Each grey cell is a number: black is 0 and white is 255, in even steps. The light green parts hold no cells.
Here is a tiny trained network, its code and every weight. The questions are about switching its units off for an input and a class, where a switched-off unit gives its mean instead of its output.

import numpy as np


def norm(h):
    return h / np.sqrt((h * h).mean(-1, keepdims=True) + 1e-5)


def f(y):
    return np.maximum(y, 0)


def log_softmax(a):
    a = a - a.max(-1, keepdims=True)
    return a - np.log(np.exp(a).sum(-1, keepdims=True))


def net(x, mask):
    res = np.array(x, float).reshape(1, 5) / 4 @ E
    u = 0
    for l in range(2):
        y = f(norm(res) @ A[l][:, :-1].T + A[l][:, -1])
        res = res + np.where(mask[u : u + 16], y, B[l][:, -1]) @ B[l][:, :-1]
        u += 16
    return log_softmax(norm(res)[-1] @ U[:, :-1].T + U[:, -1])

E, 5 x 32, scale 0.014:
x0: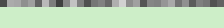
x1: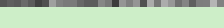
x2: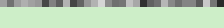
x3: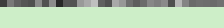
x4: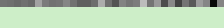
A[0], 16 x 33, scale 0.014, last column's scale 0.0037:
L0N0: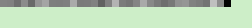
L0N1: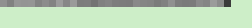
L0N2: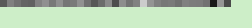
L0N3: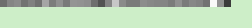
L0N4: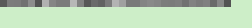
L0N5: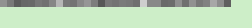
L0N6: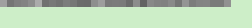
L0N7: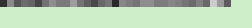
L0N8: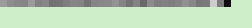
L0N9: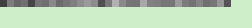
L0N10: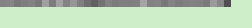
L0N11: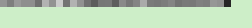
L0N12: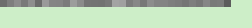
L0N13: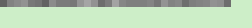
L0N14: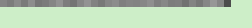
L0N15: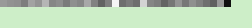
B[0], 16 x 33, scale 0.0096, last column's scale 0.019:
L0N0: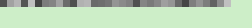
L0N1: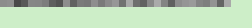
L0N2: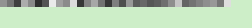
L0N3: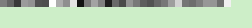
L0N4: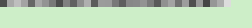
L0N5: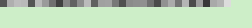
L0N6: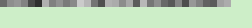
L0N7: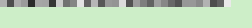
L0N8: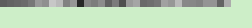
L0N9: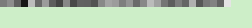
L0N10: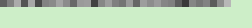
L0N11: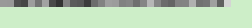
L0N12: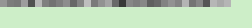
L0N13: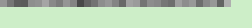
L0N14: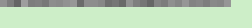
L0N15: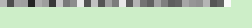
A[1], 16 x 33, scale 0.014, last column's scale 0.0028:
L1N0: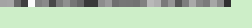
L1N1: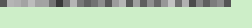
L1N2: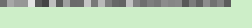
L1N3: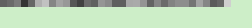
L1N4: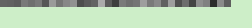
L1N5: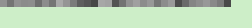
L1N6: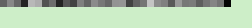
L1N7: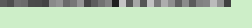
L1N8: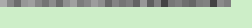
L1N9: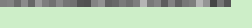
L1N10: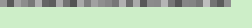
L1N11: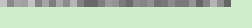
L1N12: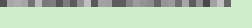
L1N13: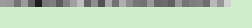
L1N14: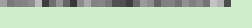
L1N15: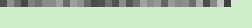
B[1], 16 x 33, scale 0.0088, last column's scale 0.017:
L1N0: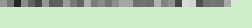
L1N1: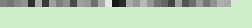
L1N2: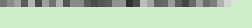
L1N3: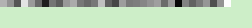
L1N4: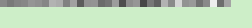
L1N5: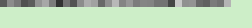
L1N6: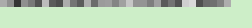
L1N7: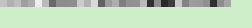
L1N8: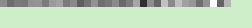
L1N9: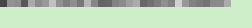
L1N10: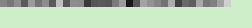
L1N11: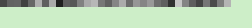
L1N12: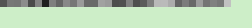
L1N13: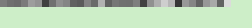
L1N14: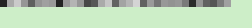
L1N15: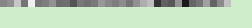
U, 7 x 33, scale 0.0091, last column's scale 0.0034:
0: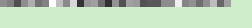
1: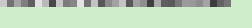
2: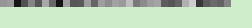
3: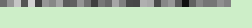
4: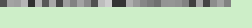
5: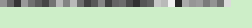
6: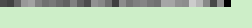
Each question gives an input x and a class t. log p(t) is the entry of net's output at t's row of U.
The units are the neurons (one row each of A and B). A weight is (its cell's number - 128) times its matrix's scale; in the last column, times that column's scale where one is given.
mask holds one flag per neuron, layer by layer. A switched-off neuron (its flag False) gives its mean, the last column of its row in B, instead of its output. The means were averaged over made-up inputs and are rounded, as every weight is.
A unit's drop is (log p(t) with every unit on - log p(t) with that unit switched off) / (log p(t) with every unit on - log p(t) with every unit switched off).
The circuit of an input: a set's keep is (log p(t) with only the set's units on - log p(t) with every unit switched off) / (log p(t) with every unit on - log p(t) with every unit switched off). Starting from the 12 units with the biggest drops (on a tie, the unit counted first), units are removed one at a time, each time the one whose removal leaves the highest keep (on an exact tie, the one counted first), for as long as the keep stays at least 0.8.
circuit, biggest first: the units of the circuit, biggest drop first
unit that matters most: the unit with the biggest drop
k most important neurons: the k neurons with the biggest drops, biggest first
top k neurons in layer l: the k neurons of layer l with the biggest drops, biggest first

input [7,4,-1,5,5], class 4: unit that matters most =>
L0N4
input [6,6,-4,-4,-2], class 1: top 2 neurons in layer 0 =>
[L0N7 L0N5]
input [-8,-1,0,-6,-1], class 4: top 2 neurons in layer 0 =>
[L0N5 L0N9]
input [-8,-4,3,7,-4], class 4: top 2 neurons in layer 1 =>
[L1N14 L1N12]
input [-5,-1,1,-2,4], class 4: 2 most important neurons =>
[L0N5 L0N3]
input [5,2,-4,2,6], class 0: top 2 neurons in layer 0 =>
[L0N2 L0N5]
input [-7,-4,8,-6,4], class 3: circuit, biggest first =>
[L0N15 L1N2]
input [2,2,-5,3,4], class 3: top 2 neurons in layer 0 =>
[L0N3 L0N9]
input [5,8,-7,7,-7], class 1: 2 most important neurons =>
[L0N7 L1N7]
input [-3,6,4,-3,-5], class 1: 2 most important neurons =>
[L0N2 L1N7]
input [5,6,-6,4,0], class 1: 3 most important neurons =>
[L0N7 L1N7 L0N5]
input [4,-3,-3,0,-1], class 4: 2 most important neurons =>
[L0N4 L0N7]
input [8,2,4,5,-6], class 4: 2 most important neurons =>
[L0N2 L1N1]
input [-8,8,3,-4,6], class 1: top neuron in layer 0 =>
[L0N7]
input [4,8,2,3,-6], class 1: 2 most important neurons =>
[L0N7 L1N7]
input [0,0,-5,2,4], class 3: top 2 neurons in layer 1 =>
[L1N15 L1N3]
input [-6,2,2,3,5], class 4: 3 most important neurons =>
[L0N5 L0N3 L1N14]
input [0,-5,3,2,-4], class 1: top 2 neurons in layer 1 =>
[L1N13 L1N12]
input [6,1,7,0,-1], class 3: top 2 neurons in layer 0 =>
[L0N5 L0N4]
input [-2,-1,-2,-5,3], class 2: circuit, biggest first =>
[L0N11]
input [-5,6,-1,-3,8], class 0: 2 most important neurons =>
[L0N2 L0N15]
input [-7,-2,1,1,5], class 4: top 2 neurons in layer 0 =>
[L0N5 L0N3]
